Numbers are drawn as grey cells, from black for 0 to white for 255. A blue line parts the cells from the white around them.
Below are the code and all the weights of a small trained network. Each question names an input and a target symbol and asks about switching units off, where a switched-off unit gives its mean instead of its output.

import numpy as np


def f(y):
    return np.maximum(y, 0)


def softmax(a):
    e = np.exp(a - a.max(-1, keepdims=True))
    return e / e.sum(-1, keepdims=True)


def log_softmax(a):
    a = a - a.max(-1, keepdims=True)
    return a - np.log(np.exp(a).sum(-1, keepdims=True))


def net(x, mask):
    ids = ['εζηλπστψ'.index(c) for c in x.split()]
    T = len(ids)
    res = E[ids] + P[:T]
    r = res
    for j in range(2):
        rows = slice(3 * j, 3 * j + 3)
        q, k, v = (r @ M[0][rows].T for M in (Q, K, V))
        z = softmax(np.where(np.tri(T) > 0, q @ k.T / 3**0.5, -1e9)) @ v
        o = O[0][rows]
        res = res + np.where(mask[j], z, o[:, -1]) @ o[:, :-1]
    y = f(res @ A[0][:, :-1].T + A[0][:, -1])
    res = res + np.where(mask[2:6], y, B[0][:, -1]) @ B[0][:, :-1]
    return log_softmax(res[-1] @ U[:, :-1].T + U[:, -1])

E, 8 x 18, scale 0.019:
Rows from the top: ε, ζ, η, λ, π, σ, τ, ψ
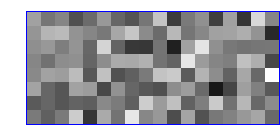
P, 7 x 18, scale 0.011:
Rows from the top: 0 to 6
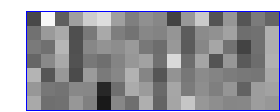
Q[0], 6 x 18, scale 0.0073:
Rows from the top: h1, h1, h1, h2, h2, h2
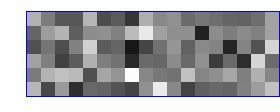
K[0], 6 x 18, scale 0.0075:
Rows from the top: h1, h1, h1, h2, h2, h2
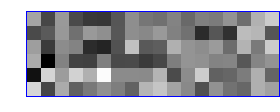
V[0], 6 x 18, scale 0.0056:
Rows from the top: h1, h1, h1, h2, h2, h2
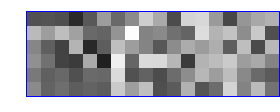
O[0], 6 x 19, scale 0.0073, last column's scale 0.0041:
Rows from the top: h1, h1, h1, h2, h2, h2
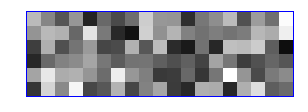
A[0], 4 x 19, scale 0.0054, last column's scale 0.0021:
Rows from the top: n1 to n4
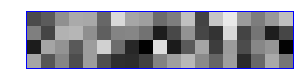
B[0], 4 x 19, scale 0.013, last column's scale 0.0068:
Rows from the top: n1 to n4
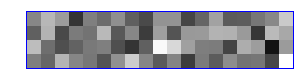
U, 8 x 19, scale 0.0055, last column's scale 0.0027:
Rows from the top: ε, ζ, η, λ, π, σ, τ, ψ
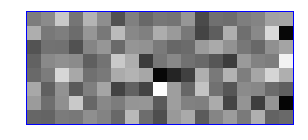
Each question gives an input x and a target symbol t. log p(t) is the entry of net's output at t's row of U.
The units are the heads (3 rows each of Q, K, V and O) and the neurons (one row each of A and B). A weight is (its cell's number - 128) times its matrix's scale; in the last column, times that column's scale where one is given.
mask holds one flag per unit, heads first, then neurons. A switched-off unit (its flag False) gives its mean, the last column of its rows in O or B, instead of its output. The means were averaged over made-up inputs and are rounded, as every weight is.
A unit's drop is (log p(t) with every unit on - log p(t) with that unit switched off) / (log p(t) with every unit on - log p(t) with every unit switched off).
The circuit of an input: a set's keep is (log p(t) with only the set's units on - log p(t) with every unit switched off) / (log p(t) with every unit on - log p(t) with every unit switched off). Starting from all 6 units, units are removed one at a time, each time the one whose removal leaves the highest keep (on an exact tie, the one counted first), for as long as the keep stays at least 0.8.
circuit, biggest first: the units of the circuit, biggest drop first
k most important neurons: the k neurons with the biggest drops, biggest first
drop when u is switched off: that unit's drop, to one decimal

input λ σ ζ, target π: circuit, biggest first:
h2; n3
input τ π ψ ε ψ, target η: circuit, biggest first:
n2; h2; h1
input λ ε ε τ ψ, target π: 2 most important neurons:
n3; n1
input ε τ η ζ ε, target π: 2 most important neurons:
n4; n3
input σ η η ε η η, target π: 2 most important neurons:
n4; n3
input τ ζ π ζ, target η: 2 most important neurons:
n2; n4
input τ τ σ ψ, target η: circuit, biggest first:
h2; n2; h1
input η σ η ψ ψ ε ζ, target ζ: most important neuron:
n1
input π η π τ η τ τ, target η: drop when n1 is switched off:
0.0
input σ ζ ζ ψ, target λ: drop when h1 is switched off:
1.1
